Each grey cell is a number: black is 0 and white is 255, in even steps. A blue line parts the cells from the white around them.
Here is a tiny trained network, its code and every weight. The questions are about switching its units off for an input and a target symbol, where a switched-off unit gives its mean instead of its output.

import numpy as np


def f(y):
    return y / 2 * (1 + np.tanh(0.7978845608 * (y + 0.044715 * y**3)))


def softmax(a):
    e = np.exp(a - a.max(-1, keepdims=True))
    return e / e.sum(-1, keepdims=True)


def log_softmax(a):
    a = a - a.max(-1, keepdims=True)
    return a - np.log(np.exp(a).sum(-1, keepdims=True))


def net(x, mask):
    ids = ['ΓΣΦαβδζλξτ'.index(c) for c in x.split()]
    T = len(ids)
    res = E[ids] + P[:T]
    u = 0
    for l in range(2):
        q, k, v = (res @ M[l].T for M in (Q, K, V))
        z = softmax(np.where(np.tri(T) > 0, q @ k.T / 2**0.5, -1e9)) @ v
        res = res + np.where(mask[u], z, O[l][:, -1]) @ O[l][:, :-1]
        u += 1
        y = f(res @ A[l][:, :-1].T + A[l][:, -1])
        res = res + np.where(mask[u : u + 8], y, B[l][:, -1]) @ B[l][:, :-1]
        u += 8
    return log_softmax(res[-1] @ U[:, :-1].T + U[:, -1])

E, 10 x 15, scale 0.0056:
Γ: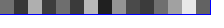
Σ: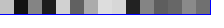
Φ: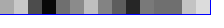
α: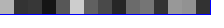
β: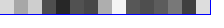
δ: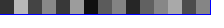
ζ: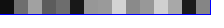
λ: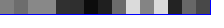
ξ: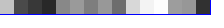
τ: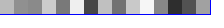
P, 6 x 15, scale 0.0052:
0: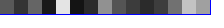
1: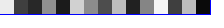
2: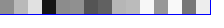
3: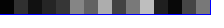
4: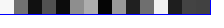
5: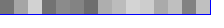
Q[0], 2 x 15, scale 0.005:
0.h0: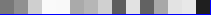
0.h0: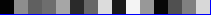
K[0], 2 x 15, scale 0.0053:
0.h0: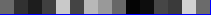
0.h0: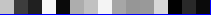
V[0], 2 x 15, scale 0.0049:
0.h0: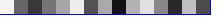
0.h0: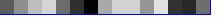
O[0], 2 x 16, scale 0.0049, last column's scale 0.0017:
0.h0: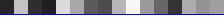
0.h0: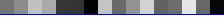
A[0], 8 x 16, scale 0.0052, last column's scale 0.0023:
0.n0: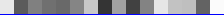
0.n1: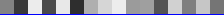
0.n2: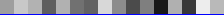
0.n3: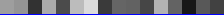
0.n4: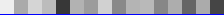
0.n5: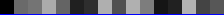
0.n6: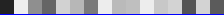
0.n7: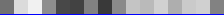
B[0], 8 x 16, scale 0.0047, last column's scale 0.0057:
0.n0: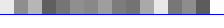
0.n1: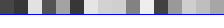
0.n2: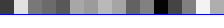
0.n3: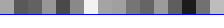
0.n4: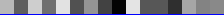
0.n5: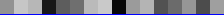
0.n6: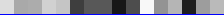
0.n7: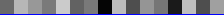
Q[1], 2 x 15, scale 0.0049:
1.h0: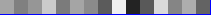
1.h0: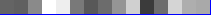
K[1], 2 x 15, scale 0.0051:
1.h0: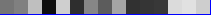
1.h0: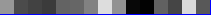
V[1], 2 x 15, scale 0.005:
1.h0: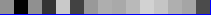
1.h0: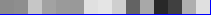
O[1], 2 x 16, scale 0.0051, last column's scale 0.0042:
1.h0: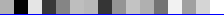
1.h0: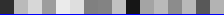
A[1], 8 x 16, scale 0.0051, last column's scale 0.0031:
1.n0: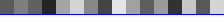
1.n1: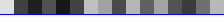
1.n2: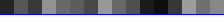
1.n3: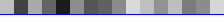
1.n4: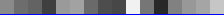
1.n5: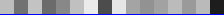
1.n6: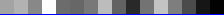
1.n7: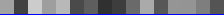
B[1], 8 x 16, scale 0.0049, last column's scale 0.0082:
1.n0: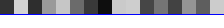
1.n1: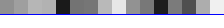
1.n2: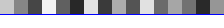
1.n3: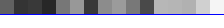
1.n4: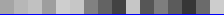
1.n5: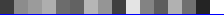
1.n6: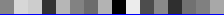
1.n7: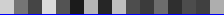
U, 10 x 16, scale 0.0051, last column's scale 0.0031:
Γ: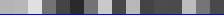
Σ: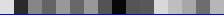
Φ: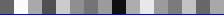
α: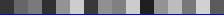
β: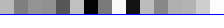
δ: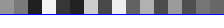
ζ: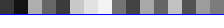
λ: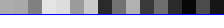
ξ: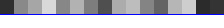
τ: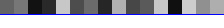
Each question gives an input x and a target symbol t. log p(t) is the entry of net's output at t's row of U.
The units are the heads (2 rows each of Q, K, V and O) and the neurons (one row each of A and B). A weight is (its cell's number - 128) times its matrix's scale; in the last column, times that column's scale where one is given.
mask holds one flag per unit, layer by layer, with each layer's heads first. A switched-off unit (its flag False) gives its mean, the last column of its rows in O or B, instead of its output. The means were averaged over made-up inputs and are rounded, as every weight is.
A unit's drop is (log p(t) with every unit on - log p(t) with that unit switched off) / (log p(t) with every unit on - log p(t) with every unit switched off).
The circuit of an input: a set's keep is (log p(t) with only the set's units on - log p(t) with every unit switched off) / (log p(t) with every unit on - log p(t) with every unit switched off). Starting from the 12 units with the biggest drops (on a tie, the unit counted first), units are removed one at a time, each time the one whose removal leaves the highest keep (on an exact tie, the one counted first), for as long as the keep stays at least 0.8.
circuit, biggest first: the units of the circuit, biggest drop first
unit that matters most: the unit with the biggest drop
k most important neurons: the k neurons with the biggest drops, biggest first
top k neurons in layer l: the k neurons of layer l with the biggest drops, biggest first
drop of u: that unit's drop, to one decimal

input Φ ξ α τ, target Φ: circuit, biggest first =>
0.h0; 0.n5
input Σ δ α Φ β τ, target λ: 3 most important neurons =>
0.n4; 0.n6; 1.n7
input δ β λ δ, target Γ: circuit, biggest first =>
0.n5; 0.h0
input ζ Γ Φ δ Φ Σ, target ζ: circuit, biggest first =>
0.n1; 1.n0
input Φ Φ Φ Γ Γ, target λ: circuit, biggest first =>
1.h0; 0.h0; 0.n3; 1.n3
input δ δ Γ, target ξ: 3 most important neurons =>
1.n5; 0.n1; 0.n7
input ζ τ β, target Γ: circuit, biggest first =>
0.n4; 0.h0
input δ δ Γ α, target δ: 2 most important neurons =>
1.n2; 1.n1
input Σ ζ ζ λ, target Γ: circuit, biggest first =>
0.n5; 0.h0
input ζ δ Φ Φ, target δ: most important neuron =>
0.n0
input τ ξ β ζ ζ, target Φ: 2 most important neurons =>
0.n2; 1.n6
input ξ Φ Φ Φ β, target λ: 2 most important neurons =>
0.n2; 0.n3
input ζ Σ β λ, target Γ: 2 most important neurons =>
0.n5; 1.n1
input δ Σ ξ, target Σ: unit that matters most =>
0.n6
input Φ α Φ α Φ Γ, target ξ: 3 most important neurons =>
1.n5; 0.n1; 1.n0
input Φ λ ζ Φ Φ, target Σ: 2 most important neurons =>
0.n1; 1.n1
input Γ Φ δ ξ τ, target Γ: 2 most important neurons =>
1.n6; 1.n1
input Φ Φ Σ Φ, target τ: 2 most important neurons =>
0.n6; 1.n0
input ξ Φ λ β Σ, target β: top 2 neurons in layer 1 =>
1.n5; 1.n1
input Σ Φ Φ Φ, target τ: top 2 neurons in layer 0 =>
0.n6; 0.n2
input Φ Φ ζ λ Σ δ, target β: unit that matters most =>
1.n5
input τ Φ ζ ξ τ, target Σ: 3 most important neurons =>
0.n1; 0.n4; 1.n1
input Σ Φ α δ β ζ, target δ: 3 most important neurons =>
0.n6; 1.n7; 0.n1
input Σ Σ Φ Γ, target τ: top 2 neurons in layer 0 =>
0.n6; 0.n2
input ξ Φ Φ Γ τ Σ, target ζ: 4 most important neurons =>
0.n1; 1.n0; 0.n7; 0.n6
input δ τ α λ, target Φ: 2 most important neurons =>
0.n5; 0.n3
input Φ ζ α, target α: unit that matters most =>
1.n3
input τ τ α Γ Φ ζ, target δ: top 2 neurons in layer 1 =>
1.n7; 1.n6
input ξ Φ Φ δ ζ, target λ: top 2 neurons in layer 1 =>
1.n6; 1.n3
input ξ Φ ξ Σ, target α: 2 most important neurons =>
0.n6; 1.n3
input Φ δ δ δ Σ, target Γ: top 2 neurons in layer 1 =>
1.n6; 1.n1
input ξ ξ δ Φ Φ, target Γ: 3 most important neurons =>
1.n6; 1.n1; 0.n0
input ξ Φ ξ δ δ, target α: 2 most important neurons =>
1.n3; 0.n6
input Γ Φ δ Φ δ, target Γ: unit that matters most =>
1.n6
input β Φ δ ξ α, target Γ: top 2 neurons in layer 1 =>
1.n6; 1.n1
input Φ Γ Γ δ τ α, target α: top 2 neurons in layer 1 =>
1.n2; 1.n7
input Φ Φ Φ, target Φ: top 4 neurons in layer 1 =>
1.n1; 1.n3; 1.n5; 1.n7
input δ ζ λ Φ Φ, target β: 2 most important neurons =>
1.n5; 1.n1
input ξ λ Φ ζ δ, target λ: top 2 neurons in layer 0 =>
0.n3; 0.n2
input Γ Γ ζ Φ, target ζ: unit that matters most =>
0.h0
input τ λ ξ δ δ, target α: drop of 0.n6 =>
0.2
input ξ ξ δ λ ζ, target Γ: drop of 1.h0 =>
0.7
